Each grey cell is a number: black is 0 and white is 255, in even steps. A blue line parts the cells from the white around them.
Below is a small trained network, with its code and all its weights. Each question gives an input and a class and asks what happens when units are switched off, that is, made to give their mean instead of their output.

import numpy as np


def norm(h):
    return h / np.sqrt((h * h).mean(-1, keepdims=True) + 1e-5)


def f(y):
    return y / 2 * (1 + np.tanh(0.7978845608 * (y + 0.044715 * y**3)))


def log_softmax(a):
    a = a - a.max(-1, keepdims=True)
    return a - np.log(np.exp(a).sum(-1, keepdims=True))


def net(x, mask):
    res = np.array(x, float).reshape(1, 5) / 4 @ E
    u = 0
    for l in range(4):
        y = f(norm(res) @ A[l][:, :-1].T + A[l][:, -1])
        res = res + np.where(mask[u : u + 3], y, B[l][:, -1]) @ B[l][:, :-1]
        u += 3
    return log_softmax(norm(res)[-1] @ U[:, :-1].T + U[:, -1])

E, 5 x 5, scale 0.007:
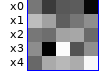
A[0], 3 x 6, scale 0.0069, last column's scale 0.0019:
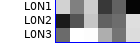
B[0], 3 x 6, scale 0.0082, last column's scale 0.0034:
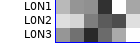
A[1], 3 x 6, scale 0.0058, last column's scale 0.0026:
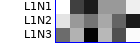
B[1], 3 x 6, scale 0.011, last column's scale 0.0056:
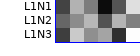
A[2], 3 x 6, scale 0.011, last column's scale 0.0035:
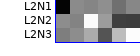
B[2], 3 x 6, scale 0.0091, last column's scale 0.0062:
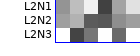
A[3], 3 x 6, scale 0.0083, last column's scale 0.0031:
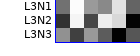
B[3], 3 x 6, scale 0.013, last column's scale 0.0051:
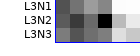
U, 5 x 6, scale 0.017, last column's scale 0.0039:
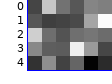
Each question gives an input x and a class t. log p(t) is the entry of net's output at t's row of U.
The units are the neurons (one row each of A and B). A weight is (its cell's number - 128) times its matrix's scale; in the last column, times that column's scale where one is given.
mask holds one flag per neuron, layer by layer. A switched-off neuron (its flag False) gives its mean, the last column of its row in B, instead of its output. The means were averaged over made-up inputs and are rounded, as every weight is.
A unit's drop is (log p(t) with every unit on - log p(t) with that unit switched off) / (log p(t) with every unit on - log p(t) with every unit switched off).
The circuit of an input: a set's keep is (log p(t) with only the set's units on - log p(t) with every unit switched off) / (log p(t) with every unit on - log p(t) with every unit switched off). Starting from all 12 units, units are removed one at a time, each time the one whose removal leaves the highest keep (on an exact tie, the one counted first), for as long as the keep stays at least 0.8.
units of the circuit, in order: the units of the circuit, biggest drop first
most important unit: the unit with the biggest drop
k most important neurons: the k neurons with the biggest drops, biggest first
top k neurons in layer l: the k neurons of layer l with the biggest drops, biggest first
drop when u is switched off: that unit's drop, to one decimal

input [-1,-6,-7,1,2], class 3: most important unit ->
L1N3
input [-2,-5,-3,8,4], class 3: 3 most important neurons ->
L2N3, L3N2, L1N1
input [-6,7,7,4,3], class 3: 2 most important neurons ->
L2N3, L3N2
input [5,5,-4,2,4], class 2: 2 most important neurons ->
L0N1, L3N1
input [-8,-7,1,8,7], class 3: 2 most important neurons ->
L2N3, L3N2
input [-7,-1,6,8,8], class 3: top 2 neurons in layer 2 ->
L2N3, L2N1
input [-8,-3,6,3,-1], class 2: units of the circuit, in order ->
L2N3, L1N3
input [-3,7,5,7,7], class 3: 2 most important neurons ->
L3N2, L2N3
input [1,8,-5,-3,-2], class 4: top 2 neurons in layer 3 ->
L3N3, L3N2
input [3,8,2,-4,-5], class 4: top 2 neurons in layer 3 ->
L3N1, L3N2
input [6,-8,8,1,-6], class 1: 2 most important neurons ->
L3N3, L1N3
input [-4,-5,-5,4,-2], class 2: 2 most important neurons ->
L0N2, L3N1
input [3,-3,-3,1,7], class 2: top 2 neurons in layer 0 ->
L0N2, L0N3
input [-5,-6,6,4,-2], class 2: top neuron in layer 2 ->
L2N2
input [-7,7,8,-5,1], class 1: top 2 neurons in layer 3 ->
L3N2, L3N1
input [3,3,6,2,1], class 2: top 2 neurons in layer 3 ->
L3N1, L3N2
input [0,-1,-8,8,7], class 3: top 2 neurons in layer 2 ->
L2N3, L2N1
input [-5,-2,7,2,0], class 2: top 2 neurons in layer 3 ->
L3N1, L3N3
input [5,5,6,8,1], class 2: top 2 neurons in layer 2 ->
L2N2, L2N3
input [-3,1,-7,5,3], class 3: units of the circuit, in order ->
L2N3
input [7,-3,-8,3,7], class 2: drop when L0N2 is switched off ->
0.3
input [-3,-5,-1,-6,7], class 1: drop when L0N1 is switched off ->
0.0
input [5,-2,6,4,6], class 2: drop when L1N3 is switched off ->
0.1
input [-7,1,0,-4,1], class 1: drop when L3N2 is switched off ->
0.5
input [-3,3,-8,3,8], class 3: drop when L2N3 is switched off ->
0.8
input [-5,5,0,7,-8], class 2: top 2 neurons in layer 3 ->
L3N1, L3N2
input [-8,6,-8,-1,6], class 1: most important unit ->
L3N2
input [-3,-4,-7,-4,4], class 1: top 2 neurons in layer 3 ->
L3N2, L3N1
